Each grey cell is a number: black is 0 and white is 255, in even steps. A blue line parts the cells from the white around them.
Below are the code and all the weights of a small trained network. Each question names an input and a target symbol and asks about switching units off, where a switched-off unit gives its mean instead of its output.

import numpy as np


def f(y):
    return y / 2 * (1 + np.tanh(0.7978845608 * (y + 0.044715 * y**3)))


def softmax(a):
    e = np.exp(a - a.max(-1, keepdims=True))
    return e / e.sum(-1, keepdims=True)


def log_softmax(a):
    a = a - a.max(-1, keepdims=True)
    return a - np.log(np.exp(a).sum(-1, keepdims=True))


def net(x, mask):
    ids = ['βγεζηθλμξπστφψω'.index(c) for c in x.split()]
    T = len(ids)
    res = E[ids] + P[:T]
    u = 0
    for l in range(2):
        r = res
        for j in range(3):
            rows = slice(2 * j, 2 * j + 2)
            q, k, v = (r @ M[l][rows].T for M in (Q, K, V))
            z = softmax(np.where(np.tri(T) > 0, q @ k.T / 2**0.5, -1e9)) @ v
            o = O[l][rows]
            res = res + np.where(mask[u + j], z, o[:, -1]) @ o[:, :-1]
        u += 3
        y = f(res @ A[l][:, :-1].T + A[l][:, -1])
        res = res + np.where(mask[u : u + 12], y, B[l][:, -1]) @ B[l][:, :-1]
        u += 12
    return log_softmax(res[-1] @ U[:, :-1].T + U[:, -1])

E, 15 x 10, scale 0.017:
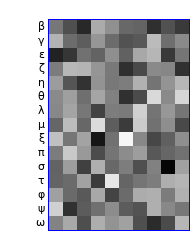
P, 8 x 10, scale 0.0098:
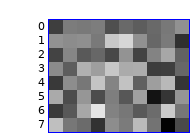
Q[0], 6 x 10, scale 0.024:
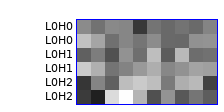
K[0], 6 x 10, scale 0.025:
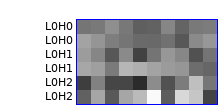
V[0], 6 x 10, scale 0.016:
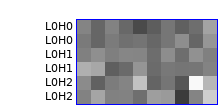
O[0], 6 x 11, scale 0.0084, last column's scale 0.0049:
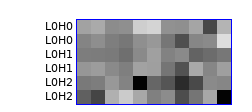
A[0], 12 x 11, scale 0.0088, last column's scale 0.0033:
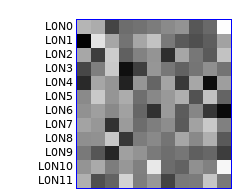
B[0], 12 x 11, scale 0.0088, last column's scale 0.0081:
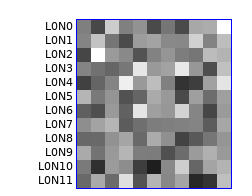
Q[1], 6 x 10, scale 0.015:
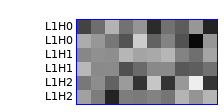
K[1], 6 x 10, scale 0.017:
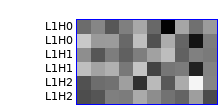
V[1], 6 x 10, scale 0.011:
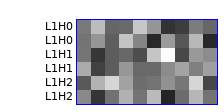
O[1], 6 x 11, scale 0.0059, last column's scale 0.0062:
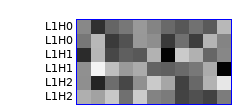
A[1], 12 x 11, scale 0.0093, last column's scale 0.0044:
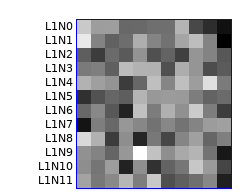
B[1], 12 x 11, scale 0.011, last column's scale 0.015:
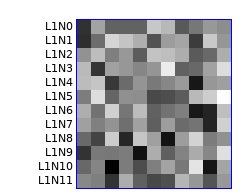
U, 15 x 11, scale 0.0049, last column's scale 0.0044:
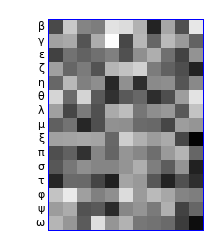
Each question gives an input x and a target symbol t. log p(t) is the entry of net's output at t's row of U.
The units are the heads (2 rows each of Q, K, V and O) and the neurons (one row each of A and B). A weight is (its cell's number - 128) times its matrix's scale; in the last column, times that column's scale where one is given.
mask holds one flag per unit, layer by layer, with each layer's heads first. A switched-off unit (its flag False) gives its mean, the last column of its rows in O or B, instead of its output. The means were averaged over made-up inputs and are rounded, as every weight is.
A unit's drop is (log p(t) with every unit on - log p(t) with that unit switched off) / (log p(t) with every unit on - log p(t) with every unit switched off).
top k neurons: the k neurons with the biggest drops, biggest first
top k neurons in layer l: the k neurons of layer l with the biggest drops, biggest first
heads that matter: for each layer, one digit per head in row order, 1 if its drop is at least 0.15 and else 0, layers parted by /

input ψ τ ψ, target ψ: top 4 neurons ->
L1N10, L0N0, L0N11, L0N2
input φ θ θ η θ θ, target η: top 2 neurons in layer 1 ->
L1N11, L1N3
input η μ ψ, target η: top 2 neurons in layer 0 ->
L0N11, L0N2
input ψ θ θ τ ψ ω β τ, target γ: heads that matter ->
100 / 001
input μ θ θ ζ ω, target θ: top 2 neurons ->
L0N10, L0N4
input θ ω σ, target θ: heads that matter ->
001 / 010
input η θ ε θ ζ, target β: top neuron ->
L0N4
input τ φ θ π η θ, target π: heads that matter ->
001 / 000
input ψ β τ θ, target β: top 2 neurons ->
L0N4, L1N0
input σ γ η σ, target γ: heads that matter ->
001 / 010
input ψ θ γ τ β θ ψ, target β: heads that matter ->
001 / 001
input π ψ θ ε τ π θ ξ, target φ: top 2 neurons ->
L0N10, L1N4
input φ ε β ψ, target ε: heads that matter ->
001 / 000
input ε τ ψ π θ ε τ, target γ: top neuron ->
L0N3
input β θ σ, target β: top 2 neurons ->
L0N4, L0N10
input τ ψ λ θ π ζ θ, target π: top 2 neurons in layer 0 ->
L0N11, L0N1
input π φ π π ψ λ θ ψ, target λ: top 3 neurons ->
L1N8, L0N4, L1N5
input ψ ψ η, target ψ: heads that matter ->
001 / 000
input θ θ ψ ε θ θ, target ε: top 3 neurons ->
L1N1, L0N4, L1N10
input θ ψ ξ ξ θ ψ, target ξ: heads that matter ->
001 / 100
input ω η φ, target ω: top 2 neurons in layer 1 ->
L1N11, L1N9
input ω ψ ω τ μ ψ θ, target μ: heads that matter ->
001 / 101
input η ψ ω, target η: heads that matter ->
001 / 000
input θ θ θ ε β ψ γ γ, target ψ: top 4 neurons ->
L1N10, L0N0, L0N4, L0N11
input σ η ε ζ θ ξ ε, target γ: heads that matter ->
010 / 000
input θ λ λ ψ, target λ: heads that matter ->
001 / 010
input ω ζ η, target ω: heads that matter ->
001 / 000
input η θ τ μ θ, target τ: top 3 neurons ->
L1N0, L0N11, L1N5
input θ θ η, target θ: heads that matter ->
001 / 010
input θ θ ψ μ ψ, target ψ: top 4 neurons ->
L1N10, L0N0, L0N11, L0N4
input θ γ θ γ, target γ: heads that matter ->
001 / 010
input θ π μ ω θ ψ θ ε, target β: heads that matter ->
100 / 000
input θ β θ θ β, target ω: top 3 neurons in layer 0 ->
L0N9, L0N4, L0N3
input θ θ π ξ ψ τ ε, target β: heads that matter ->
000 / 000
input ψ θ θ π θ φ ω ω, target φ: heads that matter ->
101 / 100
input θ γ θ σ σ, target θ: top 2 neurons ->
L0N10, L0N4
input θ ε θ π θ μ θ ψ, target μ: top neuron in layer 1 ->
L1N4
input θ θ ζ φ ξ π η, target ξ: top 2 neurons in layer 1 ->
L1N3, L1N5
